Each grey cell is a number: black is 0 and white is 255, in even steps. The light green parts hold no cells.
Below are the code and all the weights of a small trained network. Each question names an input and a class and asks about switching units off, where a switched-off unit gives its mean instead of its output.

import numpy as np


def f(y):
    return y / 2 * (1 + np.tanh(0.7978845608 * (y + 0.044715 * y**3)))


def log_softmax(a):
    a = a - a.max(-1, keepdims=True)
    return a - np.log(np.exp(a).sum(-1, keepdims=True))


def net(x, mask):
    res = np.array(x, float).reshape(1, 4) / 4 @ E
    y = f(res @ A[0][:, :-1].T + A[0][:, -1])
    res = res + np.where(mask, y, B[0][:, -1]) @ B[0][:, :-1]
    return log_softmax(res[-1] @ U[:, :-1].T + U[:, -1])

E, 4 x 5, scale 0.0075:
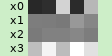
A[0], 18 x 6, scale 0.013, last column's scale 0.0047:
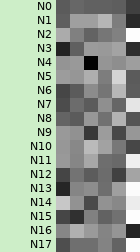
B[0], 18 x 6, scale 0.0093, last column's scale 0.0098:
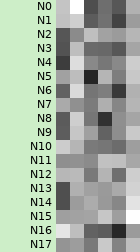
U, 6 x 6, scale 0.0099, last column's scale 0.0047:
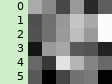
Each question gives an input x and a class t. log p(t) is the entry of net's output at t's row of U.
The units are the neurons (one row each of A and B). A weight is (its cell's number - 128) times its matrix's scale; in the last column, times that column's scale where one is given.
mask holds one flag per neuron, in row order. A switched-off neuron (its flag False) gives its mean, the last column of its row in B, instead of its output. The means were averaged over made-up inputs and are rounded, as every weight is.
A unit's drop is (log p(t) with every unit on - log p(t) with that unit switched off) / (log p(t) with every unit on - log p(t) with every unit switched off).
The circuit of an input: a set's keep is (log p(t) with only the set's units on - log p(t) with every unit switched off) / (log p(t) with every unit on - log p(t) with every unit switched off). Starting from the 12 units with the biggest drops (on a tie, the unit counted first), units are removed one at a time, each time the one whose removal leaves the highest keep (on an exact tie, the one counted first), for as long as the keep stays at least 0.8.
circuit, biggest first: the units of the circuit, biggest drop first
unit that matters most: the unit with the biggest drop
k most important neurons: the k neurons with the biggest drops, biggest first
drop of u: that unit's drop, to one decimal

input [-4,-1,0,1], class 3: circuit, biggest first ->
N15; N4; N5
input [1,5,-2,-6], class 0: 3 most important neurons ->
N0; N12; N14
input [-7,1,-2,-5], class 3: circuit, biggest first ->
N9; N4
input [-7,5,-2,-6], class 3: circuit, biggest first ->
N9
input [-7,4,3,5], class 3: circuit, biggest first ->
N4; N9; N15
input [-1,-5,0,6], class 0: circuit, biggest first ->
N16; N5
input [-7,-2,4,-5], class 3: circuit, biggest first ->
N9; N4
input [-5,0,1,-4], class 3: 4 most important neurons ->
N9; N4; N15; N5
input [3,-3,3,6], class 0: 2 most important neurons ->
N5; N16
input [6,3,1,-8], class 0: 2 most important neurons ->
N0; N12
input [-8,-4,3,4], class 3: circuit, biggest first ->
N4; N9; N15
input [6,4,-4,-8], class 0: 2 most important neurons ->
N0; N12
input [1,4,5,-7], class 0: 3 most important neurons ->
N0; N12; N14
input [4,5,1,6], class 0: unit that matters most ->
N5
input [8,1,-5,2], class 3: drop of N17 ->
0.0
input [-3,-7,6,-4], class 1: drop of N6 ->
0.2
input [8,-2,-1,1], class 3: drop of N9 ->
-0.1
